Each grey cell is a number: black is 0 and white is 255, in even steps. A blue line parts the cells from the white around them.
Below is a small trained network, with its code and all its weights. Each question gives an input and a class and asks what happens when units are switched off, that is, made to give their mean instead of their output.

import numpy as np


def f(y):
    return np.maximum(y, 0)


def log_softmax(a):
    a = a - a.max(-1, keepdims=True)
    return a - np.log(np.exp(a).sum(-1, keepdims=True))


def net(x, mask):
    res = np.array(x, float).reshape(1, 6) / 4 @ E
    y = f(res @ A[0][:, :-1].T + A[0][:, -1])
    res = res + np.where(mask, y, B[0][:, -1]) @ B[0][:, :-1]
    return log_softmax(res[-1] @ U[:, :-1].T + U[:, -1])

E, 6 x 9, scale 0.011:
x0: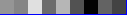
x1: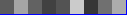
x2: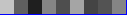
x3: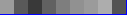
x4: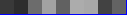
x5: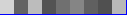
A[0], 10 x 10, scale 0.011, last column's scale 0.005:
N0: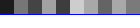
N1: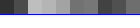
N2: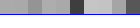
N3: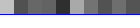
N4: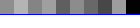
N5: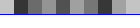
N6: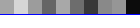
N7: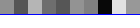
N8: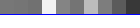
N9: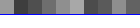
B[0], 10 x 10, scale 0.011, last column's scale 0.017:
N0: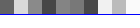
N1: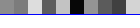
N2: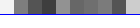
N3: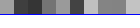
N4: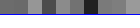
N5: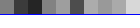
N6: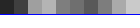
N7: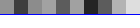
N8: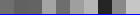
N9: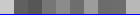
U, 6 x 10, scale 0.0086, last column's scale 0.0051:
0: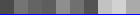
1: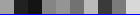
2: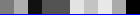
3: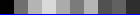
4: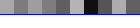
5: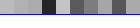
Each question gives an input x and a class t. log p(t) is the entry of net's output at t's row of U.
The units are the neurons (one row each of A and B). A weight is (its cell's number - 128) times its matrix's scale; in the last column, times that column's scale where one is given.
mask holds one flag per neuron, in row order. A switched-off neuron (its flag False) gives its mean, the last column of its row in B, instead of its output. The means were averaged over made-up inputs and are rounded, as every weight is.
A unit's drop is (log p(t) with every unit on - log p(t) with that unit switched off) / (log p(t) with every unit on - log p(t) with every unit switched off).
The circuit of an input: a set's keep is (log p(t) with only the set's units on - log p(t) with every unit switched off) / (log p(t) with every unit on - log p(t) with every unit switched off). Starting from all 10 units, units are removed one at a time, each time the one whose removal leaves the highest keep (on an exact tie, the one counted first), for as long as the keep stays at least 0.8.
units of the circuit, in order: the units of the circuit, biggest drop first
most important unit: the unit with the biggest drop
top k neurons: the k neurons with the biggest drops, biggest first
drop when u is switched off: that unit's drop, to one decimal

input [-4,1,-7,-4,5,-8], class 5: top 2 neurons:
N0, N1
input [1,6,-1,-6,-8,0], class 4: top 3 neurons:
N0, N5, N3
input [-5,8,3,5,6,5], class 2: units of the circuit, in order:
N0, N1
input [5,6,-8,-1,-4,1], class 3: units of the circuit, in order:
N6, N0
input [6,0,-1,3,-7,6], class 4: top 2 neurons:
N0, N5
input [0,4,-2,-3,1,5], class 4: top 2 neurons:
N7, N0
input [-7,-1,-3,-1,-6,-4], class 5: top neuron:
N2
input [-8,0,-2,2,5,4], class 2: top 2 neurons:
N0, N1
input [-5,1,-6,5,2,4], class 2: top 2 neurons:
N1, N6
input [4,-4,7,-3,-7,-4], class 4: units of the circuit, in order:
N5, N1
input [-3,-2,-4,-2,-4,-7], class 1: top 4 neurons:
N0, N8, N1, N2
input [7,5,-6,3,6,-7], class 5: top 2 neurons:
N1, N6
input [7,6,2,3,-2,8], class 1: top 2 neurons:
N3, N0
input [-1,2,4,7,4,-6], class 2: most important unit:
N0
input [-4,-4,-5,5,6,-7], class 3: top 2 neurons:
N8, N1
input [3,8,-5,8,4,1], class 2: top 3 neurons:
N1, N6, N7
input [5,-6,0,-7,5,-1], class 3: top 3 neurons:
N0, N2, N8
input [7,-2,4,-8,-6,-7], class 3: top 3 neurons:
N6, N0, N7
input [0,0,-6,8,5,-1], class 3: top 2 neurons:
N2, N8
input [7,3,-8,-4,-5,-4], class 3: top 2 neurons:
N6, N0
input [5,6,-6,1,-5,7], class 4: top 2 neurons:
N0, N5
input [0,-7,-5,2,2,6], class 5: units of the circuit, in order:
N5
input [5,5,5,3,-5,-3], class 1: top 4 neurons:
N0, N9, N7, N3
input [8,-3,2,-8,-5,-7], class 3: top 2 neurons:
N6, N0
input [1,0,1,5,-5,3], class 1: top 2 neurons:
N0, N1
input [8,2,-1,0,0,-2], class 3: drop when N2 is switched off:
0.2
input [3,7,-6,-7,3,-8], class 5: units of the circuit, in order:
N1
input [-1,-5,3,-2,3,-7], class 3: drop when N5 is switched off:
0.2
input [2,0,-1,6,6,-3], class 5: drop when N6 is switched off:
0.3
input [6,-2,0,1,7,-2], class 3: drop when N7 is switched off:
0.0
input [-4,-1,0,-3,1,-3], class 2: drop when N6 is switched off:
0.1
